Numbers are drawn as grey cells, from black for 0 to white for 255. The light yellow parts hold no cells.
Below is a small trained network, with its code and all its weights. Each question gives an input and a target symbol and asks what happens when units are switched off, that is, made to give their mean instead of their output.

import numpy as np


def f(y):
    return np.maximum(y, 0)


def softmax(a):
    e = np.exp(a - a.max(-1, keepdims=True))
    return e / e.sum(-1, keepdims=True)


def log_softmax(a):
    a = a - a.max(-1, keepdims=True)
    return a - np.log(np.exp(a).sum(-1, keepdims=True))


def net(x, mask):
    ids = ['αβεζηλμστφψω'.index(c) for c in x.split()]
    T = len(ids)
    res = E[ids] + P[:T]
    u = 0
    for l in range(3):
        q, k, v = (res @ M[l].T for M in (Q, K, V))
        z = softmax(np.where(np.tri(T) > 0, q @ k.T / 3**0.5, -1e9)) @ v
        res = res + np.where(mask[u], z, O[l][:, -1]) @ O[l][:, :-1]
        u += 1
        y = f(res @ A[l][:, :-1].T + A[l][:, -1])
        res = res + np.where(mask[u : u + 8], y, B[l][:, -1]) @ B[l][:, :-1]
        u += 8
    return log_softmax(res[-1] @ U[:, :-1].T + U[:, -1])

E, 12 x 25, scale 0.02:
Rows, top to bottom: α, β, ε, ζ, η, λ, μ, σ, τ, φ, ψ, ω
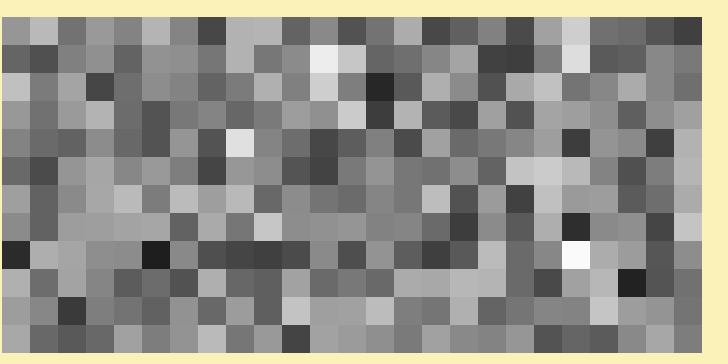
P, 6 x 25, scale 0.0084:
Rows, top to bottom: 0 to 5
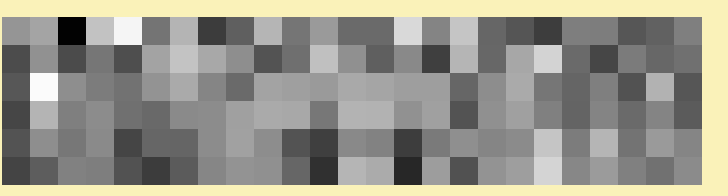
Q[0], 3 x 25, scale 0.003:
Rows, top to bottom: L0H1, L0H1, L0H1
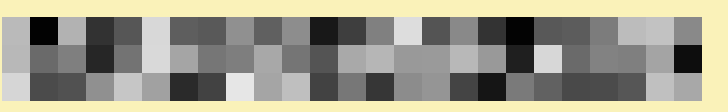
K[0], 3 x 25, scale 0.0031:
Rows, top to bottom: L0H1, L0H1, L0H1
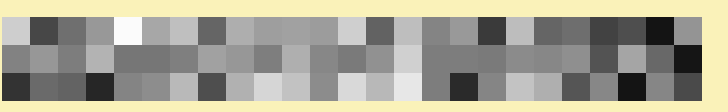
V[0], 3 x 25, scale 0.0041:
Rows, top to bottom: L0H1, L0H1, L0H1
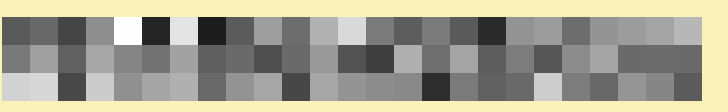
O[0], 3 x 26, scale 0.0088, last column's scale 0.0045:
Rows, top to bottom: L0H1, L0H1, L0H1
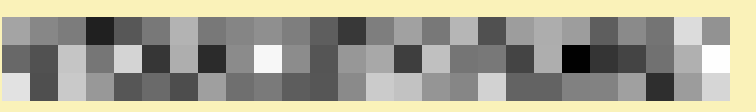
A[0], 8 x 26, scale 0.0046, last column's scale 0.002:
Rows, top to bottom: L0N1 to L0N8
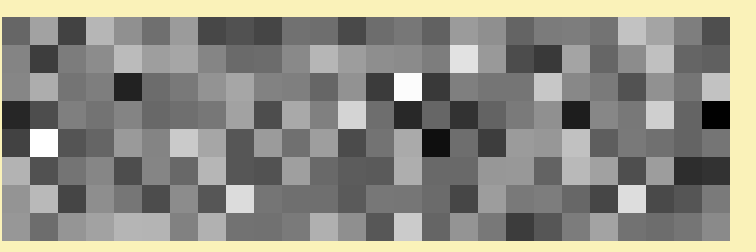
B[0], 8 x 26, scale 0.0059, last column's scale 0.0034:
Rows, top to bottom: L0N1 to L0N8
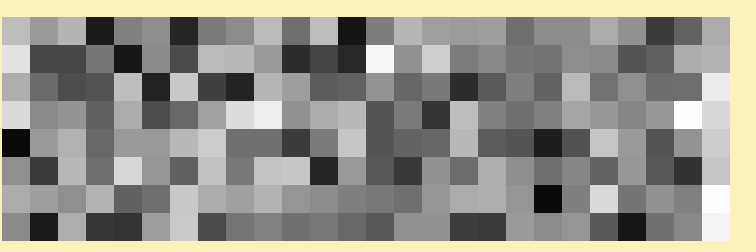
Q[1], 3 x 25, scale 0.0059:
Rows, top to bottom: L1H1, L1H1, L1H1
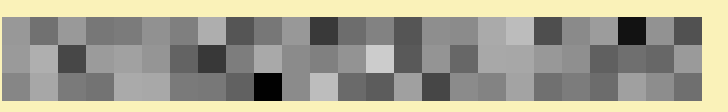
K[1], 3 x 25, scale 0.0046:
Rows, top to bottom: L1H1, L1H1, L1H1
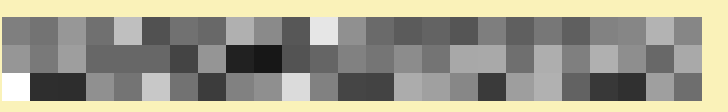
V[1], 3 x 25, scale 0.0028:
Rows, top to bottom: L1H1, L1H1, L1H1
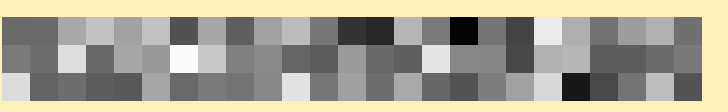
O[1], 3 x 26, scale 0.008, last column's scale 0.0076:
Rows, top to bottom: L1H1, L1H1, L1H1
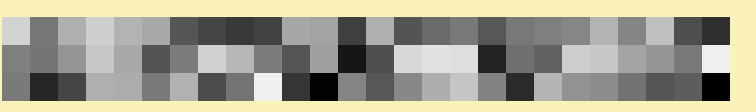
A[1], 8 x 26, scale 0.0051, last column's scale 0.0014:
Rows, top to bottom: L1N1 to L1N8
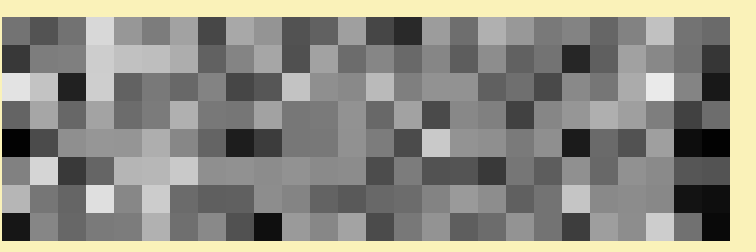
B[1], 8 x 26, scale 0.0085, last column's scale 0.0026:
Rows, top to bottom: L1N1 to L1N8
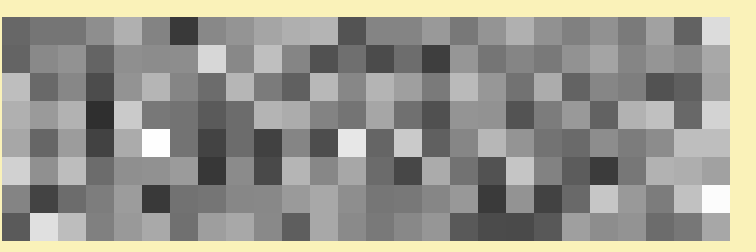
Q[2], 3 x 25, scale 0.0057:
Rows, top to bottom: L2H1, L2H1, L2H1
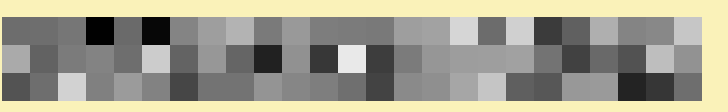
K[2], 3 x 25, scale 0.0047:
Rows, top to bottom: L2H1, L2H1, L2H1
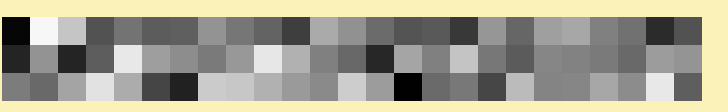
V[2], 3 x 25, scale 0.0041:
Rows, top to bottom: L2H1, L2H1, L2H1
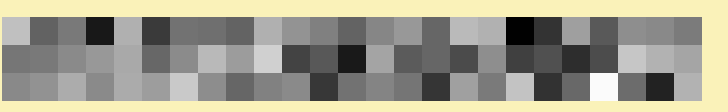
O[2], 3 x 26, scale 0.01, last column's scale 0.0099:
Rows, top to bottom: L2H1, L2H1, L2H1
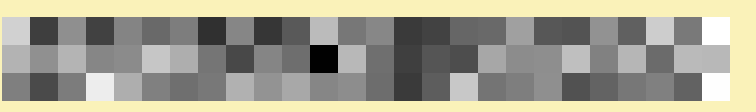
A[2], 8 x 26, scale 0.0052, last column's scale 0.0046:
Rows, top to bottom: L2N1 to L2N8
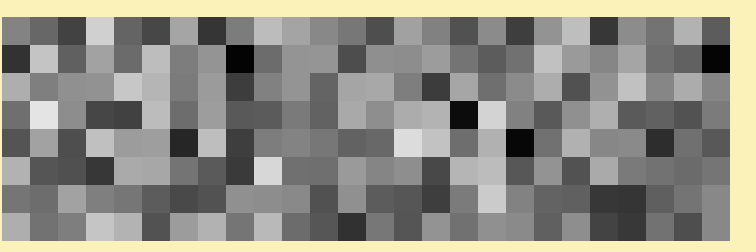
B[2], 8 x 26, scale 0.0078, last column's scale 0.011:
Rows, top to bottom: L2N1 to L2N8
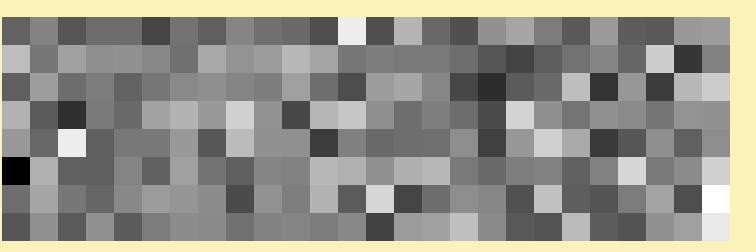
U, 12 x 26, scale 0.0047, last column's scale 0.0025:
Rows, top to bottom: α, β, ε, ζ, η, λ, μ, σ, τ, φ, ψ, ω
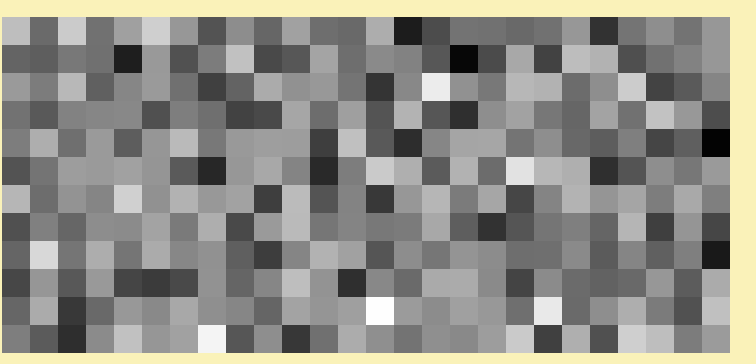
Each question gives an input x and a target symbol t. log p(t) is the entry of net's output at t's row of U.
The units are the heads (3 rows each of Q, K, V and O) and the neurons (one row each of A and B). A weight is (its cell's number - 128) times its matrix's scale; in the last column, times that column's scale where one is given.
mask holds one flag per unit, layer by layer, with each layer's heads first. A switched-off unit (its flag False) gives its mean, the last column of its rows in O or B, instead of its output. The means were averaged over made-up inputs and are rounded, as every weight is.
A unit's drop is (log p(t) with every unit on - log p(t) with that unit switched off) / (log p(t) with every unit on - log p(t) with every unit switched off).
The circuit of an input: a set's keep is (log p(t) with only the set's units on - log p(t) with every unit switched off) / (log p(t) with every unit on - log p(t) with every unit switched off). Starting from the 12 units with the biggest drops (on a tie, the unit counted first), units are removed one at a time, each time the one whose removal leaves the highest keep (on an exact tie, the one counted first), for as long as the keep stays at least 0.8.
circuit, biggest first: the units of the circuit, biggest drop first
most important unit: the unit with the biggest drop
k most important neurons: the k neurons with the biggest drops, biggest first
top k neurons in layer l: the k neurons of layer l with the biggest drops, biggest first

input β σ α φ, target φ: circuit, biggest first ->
L0H1, L2H1
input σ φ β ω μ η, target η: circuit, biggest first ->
L1H1, L2H1, L0N7, L0N8
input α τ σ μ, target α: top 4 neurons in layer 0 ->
L0N5, L0N1, L0N8, L0N2
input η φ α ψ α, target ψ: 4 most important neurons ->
L2N6, L1N4, L0N8, L0N3
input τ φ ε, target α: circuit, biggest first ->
L2H1, L0H1
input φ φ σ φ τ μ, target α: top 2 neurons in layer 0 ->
L0N4, L0N5
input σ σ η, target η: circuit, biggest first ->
L1H1, L2H1, L0N7
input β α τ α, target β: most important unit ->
L0H1
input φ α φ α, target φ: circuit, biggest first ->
L0H1, L2H1, L1N5
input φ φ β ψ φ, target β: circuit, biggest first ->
L2H1, L2N4
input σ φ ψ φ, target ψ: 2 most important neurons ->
L1N5, L2N7
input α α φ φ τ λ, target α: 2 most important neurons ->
L0N5, L0N1
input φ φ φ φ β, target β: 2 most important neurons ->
L0N2, L2N7
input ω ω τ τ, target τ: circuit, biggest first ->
L1H1, L2H1, L0N5, L0H1
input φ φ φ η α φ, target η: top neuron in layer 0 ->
L0N4
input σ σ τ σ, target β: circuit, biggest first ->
L0H1, L1H1, L2N7
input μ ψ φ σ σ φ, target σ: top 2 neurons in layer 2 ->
L2N3, L2N6
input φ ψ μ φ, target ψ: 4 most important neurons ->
L0N4, L1N5, L2N7, L2N6
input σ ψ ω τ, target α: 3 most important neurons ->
L0N5, L1N4, L0N2
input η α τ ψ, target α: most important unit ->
L0N5
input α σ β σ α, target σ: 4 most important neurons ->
L1N7, L2N6, L1N4, L0N3
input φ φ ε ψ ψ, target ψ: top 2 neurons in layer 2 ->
L2N6, L2N8
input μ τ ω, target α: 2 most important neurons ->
L0N5, L0N1
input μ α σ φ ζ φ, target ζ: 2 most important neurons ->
L1N5, L1N7
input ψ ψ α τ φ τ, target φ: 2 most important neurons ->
L0N1, L0N2
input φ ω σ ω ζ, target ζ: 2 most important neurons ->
L2N1, L0N3
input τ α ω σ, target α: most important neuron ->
L0N1
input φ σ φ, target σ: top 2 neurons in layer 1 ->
L1N5, L1N2
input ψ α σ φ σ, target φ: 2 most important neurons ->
L1N7, L0N6
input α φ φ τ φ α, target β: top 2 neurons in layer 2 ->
L2N4, L2N7
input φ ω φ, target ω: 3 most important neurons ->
L2N4, L1N5, L0N8
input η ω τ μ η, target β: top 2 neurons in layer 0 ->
L0N7, L0N6
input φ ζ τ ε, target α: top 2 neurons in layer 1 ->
L1N4, L1N6
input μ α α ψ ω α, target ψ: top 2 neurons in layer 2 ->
L2N6, L2N7
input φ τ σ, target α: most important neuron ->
L0N5
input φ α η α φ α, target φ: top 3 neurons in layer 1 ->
L1N4, L1N2, L1N1
